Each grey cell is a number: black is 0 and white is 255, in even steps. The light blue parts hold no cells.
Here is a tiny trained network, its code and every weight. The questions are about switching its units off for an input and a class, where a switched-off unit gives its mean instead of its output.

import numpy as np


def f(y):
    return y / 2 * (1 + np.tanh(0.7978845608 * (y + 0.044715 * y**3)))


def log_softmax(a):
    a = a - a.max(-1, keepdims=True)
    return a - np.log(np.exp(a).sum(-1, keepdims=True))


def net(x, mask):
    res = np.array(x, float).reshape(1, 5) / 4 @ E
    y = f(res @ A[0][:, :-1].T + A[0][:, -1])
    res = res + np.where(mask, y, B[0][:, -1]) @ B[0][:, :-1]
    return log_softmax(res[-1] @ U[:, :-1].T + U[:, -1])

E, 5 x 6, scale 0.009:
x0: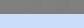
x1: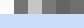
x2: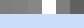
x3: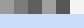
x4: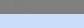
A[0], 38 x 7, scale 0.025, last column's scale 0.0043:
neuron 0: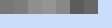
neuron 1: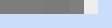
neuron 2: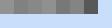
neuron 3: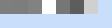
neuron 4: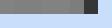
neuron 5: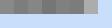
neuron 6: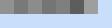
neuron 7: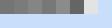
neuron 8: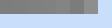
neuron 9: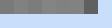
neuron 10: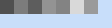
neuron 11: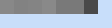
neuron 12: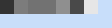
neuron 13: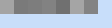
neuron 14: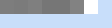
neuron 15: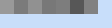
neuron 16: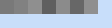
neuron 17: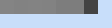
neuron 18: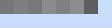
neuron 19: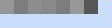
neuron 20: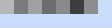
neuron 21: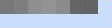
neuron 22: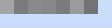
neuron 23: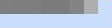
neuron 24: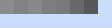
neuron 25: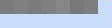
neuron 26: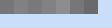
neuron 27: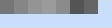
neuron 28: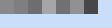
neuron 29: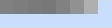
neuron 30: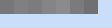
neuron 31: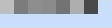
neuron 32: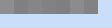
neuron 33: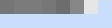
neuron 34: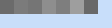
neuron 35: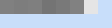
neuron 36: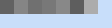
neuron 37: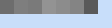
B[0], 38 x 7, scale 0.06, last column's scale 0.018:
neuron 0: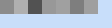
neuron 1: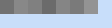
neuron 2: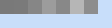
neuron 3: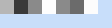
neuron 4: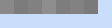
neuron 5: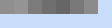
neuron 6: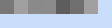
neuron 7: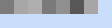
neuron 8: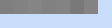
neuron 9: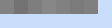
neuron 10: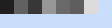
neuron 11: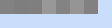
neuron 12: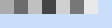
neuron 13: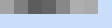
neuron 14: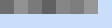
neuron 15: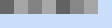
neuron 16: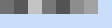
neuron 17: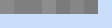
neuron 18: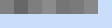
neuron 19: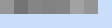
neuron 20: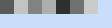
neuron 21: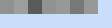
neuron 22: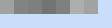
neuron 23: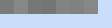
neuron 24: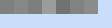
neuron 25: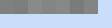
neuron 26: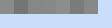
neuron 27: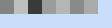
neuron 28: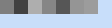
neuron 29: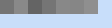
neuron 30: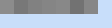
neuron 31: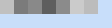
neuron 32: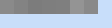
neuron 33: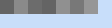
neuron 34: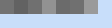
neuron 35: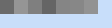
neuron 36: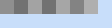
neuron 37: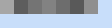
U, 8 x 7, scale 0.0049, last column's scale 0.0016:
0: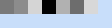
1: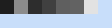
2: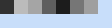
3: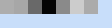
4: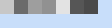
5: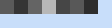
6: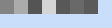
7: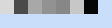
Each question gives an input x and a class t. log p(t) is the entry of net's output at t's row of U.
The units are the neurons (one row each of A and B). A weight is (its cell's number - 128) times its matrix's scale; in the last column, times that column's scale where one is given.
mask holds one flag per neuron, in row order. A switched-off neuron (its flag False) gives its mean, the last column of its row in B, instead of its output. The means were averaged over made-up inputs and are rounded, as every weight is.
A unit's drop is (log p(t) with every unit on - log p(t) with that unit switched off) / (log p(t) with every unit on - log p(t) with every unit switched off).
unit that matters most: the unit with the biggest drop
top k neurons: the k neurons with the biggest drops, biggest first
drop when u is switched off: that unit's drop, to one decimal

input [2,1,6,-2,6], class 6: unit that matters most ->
neuron 12
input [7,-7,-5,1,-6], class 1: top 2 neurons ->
(neuron 10; neuron 3)
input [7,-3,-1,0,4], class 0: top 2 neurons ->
(neuron 3; neuron 20)
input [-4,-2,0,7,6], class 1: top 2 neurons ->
(neuron 3; neuron 10)
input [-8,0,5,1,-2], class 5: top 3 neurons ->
(neuron 12; neuron 31; neuron 36)
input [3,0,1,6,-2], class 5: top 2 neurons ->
(neuron 10; neuron 12)
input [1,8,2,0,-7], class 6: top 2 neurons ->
(neuron 20; neuron 12)
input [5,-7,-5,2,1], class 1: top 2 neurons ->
(neuron 10; neuron 3)
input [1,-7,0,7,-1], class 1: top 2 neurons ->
(neuron 3; neuron 10)
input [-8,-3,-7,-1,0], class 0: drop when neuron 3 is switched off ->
0.1
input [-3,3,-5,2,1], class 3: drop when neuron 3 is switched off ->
0.5
